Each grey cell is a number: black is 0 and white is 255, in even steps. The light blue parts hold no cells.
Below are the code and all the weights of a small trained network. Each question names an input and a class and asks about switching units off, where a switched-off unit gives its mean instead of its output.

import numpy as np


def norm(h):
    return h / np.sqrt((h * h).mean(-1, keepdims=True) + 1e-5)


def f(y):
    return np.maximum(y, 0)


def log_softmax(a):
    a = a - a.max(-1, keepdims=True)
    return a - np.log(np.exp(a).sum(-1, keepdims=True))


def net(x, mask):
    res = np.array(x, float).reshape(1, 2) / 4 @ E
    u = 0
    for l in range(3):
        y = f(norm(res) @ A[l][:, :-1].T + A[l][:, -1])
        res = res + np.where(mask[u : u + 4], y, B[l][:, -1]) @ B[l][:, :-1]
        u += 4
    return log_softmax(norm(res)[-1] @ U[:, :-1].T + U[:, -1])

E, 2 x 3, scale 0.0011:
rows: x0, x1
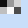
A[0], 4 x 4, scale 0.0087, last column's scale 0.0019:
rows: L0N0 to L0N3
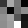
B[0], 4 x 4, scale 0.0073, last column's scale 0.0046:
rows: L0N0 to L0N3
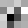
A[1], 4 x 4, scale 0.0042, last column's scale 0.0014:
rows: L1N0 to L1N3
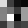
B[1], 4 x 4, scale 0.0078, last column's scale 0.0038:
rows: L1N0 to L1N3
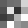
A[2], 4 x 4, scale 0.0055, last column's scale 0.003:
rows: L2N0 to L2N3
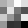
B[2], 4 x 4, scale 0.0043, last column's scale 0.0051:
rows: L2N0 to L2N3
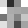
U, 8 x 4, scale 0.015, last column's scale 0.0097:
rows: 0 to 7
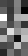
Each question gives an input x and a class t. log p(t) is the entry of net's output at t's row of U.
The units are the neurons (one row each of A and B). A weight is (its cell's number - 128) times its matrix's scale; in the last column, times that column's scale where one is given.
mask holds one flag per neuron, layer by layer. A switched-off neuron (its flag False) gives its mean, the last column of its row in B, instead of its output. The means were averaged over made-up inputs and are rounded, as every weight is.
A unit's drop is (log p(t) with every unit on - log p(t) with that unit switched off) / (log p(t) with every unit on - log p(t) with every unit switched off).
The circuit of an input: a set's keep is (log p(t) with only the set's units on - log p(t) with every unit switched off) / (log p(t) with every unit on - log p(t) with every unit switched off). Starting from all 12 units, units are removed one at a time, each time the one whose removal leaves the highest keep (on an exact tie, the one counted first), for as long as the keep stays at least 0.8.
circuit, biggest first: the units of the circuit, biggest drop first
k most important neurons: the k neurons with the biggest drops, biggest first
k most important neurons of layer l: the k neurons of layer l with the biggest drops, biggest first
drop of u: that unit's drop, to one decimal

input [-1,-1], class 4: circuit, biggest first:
[L0N1]
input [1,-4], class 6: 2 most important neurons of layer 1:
[L1N2, L1N1]
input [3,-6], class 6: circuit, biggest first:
[L0N1, L1N2]
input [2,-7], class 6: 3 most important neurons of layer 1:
[L1N2, L1N1, L1N0]
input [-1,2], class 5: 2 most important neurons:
[L0N2, L0N1]
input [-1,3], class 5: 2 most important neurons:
[L0N2, L0N1]
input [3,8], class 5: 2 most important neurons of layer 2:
[L2N0, L2N1]
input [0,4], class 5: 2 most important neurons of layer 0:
[L0N2, L0N1]
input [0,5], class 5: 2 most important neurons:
[L0N2, L0N1]
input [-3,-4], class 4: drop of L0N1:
0.2
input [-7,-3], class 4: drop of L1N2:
0.1
